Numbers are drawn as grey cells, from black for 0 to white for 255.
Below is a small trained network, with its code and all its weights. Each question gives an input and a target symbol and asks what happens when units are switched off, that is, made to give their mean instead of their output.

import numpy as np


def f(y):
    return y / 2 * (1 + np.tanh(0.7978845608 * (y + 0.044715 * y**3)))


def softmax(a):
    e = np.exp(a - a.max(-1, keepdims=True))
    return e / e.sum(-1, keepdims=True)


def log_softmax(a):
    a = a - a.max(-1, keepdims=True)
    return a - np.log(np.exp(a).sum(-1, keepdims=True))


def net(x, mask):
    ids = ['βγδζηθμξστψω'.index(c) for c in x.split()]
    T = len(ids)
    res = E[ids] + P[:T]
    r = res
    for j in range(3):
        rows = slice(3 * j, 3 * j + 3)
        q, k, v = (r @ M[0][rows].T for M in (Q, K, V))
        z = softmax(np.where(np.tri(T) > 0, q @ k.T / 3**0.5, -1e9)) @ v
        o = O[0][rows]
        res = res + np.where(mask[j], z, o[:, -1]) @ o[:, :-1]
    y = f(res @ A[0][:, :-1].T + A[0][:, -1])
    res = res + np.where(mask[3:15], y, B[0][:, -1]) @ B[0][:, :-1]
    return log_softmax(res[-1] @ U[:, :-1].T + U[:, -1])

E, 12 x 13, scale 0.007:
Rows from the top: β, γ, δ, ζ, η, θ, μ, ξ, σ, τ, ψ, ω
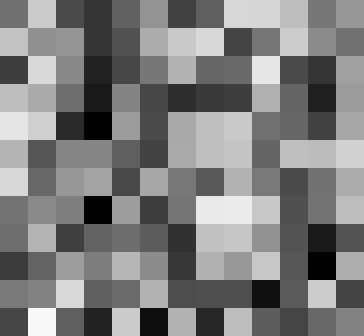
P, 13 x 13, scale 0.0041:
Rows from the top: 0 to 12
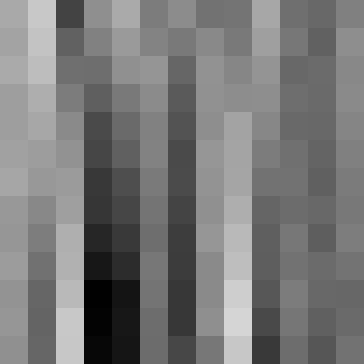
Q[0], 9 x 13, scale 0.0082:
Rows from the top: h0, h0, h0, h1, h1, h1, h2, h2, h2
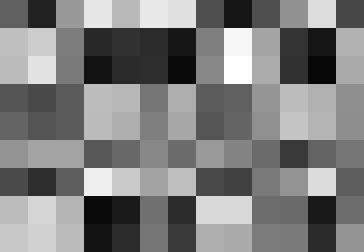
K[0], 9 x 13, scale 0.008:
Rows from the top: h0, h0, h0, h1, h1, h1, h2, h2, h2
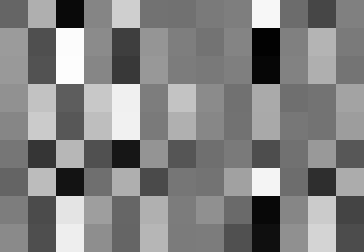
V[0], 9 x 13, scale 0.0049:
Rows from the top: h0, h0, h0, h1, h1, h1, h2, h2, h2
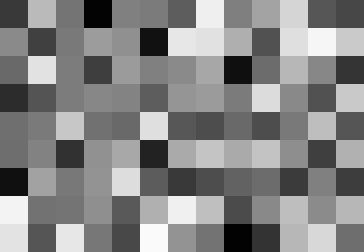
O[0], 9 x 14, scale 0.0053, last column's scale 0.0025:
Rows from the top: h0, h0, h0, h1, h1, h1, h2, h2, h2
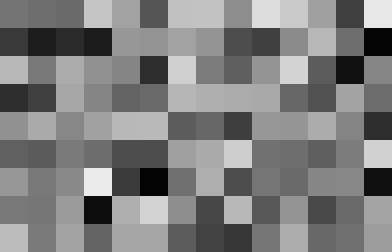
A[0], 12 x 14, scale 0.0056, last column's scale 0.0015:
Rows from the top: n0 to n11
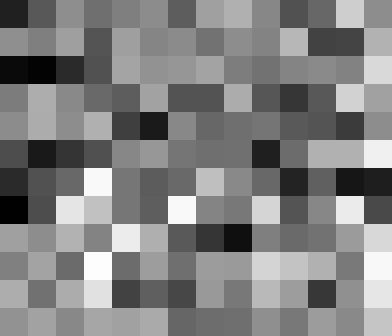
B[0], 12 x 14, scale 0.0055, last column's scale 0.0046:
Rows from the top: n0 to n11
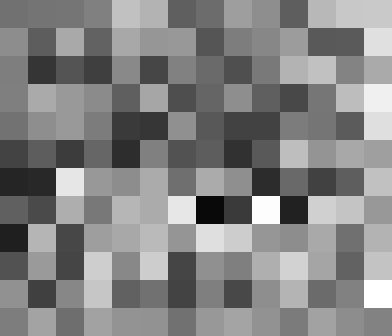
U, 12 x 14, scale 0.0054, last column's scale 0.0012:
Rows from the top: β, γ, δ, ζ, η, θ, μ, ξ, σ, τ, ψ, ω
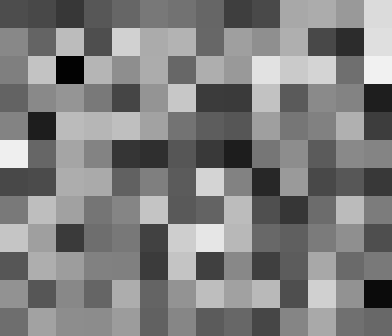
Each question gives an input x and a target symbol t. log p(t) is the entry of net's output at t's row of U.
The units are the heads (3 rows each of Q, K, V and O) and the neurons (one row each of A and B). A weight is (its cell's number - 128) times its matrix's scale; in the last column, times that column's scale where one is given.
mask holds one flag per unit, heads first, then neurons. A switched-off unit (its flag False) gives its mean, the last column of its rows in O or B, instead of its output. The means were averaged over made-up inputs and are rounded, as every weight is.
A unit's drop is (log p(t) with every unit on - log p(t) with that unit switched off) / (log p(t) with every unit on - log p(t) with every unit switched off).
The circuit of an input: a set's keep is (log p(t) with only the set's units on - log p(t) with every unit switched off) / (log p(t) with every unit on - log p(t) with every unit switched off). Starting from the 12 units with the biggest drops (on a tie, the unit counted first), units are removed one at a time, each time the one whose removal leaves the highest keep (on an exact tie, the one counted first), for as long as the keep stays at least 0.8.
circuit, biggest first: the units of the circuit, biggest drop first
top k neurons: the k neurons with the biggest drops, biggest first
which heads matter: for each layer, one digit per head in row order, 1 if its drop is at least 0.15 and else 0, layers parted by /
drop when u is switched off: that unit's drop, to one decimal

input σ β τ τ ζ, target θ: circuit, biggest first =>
h0, h2, n10, n4
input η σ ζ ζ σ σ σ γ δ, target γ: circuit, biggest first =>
h2, h0, n1
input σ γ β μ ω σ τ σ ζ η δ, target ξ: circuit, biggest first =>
h0, n3, h2
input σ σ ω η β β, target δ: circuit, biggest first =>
n9, h2, h0
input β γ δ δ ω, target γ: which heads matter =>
101
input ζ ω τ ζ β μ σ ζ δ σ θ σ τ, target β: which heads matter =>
100
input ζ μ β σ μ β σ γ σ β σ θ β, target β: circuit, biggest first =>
h0, n5
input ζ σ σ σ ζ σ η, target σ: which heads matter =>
001
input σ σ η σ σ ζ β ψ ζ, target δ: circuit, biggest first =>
h1, n8
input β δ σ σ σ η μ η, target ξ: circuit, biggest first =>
h0, n3
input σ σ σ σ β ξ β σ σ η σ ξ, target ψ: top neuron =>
n7
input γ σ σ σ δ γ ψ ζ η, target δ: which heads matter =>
011
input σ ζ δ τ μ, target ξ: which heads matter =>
100
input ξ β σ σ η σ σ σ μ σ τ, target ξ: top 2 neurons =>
n3, n0
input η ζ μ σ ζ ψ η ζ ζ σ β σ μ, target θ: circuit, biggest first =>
h2, n10
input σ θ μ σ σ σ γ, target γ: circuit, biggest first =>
h2, n1
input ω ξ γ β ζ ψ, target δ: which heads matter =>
010
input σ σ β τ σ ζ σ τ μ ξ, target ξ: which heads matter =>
100
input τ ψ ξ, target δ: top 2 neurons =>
n8, n6
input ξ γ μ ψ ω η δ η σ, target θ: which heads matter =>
101
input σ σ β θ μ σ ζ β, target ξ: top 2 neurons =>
n3, n10
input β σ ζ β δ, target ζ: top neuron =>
n7
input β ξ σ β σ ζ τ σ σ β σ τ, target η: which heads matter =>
101
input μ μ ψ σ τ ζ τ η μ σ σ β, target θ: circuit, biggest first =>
h2, h0, n8
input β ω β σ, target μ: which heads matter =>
001
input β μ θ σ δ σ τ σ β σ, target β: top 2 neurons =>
n5, n2
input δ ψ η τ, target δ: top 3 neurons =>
n8, n6, n11
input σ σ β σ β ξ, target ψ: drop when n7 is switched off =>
0.3
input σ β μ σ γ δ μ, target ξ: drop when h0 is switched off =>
0.5
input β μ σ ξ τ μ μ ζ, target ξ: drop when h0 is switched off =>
0.7
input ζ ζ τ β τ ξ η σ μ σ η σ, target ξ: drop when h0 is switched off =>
0.8
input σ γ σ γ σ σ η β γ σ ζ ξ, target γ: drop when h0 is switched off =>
0.3
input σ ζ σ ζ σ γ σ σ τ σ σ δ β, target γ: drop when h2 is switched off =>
0.5
